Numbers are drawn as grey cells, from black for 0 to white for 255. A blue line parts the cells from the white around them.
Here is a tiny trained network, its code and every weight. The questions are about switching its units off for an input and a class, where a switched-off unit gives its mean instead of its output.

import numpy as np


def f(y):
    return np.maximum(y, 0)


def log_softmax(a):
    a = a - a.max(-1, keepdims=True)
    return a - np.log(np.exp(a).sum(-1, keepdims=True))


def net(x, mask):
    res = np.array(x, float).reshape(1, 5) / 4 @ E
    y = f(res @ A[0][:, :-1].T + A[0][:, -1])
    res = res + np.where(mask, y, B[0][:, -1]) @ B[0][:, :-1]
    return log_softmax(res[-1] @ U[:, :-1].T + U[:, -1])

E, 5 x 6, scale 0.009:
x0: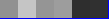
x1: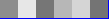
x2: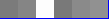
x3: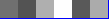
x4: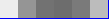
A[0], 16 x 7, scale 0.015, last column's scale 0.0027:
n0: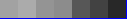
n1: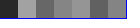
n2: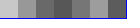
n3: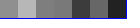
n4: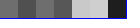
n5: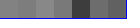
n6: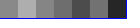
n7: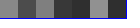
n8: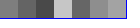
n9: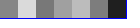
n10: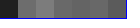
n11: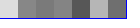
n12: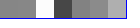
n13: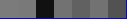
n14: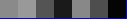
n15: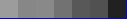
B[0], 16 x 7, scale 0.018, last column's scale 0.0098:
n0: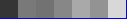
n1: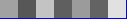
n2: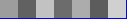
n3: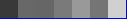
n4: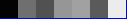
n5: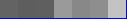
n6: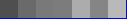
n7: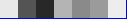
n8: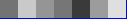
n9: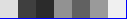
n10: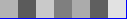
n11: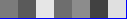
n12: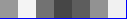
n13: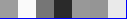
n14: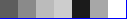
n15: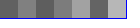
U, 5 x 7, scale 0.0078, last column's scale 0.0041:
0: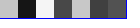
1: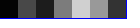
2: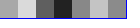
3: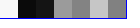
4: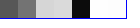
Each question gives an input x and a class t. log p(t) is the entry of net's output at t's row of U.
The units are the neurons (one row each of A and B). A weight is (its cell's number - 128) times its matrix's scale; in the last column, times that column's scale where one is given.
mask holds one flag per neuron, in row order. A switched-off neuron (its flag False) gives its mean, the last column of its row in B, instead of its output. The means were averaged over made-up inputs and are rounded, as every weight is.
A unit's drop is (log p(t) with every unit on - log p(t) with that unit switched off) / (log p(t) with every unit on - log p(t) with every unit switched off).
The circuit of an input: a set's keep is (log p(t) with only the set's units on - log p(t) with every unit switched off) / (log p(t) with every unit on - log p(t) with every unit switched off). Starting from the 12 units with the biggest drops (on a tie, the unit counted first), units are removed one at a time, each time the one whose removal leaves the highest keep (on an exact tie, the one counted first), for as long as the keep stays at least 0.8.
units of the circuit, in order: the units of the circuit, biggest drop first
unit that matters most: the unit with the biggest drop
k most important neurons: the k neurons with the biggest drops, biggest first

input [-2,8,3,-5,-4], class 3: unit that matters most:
n9
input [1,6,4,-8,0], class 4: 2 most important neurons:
n14; n7
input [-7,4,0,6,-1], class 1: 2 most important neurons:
n4; n14
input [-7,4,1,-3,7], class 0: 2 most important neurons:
n2; n11
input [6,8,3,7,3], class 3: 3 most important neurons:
n9; n14; n4
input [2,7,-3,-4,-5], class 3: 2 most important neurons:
n9; n11
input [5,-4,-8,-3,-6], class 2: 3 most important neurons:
n13; n11; n2
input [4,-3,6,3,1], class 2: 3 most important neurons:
n12; n14; n4
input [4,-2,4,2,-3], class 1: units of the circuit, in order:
n14; n11
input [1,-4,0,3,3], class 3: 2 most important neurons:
n14; n7
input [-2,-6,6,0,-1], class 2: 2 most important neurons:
n12; n9
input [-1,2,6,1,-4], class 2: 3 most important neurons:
n12; n14; n11
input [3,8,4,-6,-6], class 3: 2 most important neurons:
n9; n11
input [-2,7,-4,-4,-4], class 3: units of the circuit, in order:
n9
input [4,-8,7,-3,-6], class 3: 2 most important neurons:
n7; n13
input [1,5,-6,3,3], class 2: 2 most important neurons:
n7; n8
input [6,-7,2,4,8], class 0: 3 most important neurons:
n11; n9; n2
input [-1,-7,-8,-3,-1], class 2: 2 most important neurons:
n13; n9
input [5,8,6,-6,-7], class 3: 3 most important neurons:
n9; n11; n2
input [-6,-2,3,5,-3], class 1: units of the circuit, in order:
n4
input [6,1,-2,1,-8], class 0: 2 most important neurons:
n1; n10
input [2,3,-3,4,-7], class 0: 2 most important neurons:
n1; n14
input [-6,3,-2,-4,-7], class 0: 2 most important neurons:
n1; n10
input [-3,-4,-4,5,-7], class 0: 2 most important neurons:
n10; n14
